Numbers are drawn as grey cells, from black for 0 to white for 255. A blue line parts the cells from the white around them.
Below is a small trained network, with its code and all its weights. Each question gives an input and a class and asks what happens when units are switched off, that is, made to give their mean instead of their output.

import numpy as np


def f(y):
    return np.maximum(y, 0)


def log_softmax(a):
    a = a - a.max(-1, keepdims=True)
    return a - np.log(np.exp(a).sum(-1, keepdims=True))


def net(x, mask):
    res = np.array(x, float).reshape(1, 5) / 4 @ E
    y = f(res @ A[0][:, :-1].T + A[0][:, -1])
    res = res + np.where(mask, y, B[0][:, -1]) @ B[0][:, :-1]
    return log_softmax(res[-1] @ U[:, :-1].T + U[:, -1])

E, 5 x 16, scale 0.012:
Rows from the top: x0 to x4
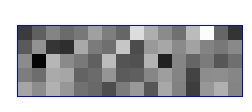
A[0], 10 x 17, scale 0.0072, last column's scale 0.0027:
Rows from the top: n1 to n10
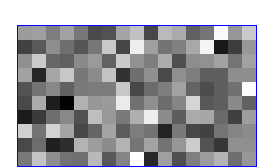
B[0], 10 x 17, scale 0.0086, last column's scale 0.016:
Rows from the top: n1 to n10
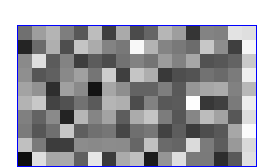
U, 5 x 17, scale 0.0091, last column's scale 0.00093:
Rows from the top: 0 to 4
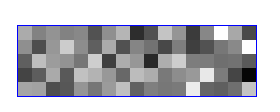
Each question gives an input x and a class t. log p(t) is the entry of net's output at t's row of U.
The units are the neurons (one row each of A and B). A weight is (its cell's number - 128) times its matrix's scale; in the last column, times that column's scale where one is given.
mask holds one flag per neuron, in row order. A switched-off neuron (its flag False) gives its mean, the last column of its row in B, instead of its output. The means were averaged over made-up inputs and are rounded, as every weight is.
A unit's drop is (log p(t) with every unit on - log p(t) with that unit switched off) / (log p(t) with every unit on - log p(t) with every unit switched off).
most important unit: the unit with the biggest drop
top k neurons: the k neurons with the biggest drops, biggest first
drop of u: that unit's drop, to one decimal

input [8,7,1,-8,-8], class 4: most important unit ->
n6
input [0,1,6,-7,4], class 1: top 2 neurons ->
[n2, n7]
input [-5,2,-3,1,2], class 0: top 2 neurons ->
[n10, n2]
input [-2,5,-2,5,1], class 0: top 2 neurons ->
[n10, n9]
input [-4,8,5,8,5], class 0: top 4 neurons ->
[n5, n2, n4, n10]
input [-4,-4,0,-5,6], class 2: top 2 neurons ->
[n1, n4]
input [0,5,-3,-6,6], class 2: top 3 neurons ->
[n10, n1, n4]
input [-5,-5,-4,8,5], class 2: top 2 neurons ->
[n1, n10]
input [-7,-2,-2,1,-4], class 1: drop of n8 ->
0.1
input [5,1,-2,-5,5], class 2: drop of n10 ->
0.4
